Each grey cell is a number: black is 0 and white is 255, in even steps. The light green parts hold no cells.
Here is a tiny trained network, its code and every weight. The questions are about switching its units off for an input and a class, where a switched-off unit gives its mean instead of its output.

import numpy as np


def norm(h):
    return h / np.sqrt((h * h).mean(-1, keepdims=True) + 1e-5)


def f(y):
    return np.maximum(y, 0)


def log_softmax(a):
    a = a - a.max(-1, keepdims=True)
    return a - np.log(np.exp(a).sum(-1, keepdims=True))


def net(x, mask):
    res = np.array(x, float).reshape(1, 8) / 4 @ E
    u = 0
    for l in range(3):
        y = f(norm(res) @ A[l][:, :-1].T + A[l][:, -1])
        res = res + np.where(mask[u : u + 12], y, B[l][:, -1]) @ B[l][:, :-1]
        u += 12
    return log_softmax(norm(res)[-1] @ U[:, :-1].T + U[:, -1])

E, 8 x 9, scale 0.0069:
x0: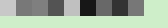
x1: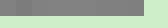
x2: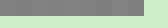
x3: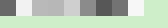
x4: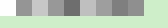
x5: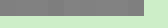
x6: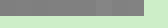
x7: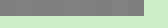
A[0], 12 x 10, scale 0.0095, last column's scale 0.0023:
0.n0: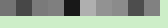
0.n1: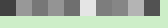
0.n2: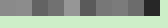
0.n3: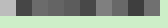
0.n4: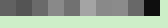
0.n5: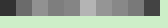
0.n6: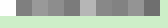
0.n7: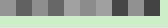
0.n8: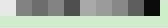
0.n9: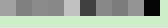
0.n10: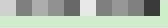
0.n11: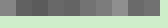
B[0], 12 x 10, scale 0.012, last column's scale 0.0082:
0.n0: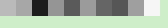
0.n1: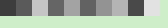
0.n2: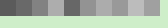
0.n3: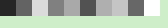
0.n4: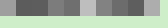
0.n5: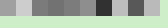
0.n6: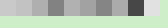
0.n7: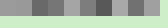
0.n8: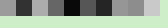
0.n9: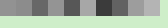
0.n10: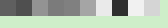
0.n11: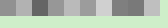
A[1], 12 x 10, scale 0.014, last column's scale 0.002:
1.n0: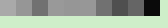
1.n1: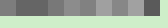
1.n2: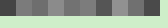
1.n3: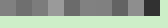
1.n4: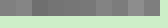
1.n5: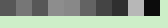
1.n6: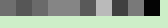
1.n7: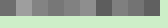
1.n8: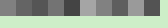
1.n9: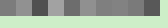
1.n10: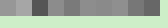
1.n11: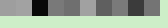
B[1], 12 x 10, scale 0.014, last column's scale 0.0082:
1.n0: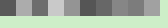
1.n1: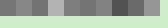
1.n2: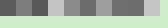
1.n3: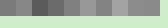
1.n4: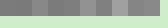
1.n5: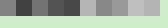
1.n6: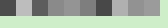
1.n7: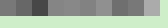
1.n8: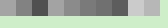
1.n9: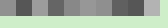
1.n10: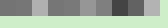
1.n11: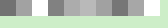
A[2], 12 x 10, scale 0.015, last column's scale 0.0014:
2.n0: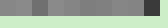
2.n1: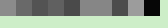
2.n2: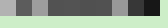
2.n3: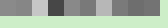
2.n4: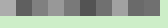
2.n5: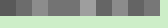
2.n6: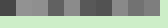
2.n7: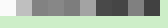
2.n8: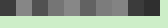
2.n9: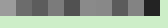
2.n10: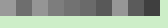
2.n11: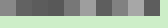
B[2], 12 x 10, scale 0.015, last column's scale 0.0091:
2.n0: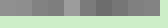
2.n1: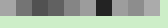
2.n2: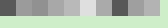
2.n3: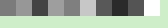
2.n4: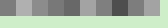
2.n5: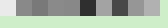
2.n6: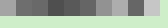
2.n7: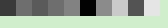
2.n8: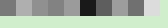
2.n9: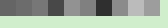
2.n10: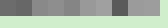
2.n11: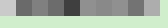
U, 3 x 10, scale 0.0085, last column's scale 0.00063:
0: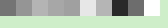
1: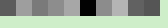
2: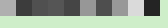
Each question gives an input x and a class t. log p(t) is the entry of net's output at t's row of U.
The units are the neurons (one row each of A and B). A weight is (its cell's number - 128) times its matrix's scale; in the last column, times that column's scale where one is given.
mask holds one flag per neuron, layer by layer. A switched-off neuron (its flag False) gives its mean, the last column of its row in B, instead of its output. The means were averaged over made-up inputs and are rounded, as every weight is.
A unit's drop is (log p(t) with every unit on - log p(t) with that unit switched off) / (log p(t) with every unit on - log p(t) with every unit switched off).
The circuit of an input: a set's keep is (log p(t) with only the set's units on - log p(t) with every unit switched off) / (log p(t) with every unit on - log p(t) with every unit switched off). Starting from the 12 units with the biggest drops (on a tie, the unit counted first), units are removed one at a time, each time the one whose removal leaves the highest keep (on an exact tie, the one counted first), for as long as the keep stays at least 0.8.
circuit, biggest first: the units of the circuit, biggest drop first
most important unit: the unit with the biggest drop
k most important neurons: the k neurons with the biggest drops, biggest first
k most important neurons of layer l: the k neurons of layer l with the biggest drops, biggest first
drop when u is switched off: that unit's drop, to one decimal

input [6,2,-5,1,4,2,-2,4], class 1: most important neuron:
2.n7
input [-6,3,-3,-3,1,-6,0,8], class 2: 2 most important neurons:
0.n10; 1.n8
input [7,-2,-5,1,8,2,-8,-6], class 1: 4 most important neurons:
2.n7; 0.n1; 0.n9; 0.n6
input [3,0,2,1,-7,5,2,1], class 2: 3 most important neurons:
1.n5; 0.n3; 0.n1
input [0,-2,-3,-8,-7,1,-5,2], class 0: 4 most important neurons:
0.n0; 1.n11; 0.n1; 0.n10
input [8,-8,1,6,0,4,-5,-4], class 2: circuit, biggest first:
1.n5; 0.n9
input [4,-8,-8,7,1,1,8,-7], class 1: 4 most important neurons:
0.n10; 2.n7; 0.n8; 1.n0
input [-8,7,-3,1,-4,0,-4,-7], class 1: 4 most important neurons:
0.n1; 1.n2; 0.n11; 0.n6
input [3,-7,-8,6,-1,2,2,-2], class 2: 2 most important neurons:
0.n6; 1.n5
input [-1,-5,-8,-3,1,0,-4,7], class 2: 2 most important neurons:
0.n8; 0.n0
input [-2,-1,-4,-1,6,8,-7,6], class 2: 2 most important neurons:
0.n10; 0.n8
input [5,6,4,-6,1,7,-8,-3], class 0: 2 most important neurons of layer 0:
0.n8; 0.n10
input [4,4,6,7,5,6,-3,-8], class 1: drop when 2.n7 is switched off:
0.3
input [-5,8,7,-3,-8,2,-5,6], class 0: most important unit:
1.n11
